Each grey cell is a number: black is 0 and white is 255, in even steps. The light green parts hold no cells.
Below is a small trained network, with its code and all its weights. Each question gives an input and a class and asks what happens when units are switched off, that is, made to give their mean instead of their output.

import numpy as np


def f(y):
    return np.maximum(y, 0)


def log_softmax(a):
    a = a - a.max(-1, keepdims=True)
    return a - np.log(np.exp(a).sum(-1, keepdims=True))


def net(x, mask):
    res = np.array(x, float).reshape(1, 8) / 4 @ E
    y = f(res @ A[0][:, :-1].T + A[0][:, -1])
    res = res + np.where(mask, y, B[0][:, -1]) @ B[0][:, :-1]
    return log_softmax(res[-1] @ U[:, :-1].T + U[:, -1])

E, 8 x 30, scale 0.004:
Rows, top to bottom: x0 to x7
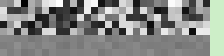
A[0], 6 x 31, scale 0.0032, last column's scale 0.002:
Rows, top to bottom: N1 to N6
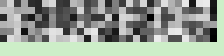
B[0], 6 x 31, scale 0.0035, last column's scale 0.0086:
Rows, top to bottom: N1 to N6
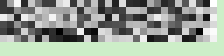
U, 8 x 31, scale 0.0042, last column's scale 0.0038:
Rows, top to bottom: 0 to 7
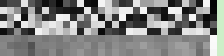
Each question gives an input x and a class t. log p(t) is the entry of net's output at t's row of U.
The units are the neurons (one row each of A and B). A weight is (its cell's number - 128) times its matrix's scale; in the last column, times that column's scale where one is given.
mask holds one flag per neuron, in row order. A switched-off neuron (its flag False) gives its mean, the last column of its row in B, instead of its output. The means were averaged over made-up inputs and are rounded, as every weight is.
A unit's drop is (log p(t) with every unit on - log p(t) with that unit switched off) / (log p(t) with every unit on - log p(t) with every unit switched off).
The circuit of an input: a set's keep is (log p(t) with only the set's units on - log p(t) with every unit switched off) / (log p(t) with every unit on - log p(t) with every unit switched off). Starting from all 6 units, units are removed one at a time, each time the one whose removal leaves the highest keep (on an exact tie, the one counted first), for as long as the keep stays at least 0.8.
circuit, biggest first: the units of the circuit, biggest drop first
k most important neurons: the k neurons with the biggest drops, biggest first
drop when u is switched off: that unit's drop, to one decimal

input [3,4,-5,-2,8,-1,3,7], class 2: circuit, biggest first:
(N1)
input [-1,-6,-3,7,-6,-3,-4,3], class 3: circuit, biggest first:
(N3 N1)
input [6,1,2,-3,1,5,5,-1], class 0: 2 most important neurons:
(N5 N3)
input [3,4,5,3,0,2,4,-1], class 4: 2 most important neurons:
(N6 N4)
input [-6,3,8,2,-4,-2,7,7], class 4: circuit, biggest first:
(N2 N4 N5)
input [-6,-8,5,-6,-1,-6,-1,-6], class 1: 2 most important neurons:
(N6 N5)
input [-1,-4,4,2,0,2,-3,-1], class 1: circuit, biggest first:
(N6 N5)
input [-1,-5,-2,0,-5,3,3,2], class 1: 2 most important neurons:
(N6 N1)
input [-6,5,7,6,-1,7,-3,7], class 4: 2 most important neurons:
(N2 N4)
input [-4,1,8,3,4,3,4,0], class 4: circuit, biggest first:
(N2 N4)
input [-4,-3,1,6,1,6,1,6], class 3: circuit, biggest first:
(N3 N5)
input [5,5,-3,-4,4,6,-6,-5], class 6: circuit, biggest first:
(N6 N3 N5)
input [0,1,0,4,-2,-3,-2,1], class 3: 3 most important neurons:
(N1 N3 N6)
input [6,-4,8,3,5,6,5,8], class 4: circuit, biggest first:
(N4)
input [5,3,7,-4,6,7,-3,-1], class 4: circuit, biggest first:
(N2 N4)
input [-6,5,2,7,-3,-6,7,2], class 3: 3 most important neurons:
(N3 N5 N6)
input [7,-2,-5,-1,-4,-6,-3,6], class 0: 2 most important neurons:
(N5 N1)
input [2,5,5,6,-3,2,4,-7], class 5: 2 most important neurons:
(N6 N3)
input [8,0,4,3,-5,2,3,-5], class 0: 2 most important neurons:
(N5 N1)
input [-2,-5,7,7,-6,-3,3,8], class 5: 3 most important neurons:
(N1 N3 N6)
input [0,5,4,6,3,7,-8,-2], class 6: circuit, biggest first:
(N6)
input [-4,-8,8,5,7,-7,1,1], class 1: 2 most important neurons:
(N6 N5)
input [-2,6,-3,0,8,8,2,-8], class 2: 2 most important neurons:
(N1 N6)
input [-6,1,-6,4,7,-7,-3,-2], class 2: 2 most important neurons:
(N1 N5)
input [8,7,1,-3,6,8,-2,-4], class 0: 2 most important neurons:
(N5 N6)
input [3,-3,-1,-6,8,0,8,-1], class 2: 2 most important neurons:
(N1 N3)
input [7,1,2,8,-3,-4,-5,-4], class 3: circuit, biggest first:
(N3)
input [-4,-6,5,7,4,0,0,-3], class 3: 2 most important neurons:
(N3 N5)
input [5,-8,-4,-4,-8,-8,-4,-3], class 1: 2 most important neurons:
(N6 N1)
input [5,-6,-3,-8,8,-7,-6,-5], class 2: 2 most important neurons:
(N1 N3)
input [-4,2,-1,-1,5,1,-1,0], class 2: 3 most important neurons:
(N1 N5 N6)
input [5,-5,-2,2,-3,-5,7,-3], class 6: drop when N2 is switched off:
-0.1
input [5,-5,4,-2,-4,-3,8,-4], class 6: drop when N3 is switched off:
0.0
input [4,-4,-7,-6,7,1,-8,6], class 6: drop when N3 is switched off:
0.3
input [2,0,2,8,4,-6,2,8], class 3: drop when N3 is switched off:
0.9
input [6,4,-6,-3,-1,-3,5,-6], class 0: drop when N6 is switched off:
0.1
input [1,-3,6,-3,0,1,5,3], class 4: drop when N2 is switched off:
0.3
